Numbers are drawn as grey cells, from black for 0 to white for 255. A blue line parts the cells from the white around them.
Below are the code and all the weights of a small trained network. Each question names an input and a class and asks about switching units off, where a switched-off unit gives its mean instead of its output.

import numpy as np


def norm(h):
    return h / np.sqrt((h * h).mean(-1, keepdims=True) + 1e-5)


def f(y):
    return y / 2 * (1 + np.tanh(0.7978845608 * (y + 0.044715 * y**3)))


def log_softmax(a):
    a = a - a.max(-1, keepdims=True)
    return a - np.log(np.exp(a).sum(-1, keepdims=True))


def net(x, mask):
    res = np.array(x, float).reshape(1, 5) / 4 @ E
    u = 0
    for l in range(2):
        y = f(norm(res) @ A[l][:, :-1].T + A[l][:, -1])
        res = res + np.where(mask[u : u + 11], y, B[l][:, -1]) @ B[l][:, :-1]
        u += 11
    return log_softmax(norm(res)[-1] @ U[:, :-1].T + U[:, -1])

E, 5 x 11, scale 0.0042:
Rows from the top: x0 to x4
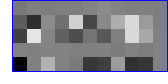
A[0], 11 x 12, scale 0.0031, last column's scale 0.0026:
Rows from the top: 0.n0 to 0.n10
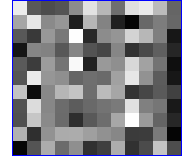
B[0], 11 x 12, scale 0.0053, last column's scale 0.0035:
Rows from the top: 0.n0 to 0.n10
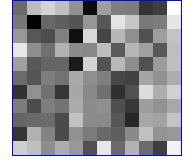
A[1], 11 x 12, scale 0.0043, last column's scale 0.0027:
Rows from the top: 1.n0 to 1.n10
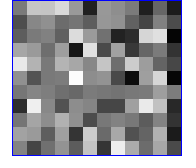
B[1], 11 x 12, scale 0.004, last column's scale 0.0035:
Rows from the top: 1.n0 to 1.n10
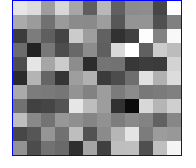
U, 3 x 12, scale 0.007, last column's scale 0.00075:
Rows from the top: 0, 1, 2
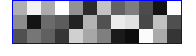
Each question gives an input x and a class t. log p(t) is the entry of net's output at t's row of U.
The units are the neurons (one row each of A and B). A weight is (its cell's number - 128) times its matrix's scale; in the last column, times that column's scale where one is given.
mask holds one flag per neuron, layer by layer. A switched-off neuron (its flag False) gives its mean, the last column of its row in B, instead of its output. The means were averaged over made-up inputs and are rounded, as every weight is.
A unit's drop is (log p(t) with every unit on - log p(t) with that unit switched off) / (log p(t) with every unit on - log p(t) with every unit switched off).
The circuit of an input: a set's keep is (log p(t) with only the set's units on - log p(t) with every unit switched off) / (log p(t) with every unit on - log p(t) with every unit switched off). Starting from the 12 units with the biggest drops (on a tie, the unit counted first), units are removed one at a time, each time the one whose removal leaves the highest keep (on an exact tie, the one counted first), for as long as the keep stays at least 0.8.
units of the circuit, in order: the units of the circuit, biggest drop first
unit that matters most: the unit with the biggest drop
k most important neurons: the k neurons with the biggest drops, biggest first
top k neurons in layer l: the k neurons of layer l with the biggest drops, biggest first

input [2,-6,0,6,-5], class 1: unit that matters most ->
0.n1
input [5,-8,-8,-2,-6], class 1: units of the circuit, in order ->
[0.n1, 1.n3]
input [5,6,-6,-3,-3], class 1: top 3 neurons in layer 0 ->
[0.n2, 0.n4, 0.n8]
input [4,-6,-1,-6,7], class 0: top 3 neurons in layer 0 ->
[0.n10, 0.n2, 0.n4]
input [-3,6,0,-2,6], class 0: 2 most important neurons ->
[0.n10, 0.n1]
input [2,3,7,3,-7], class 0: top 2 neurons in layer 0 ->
[0.n0, 0.n6]
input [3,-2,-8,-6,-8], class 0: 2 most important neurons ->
[0.n0, 0.n8]
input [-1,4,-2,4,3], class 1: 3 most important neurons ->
[0.n2, 0.n4, 0.n0]
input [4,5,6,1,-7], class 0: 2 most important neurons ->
[0.n0, 0.n6]
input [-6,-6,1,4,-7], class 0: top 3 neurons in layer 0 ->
[0.n0, 0.n2, 0.n4]
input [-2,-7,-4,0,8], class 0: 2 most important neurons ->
[0.n10, 0.n2]
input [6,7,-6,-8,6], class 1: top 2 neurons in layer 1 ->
[1.n4, 1.n0]
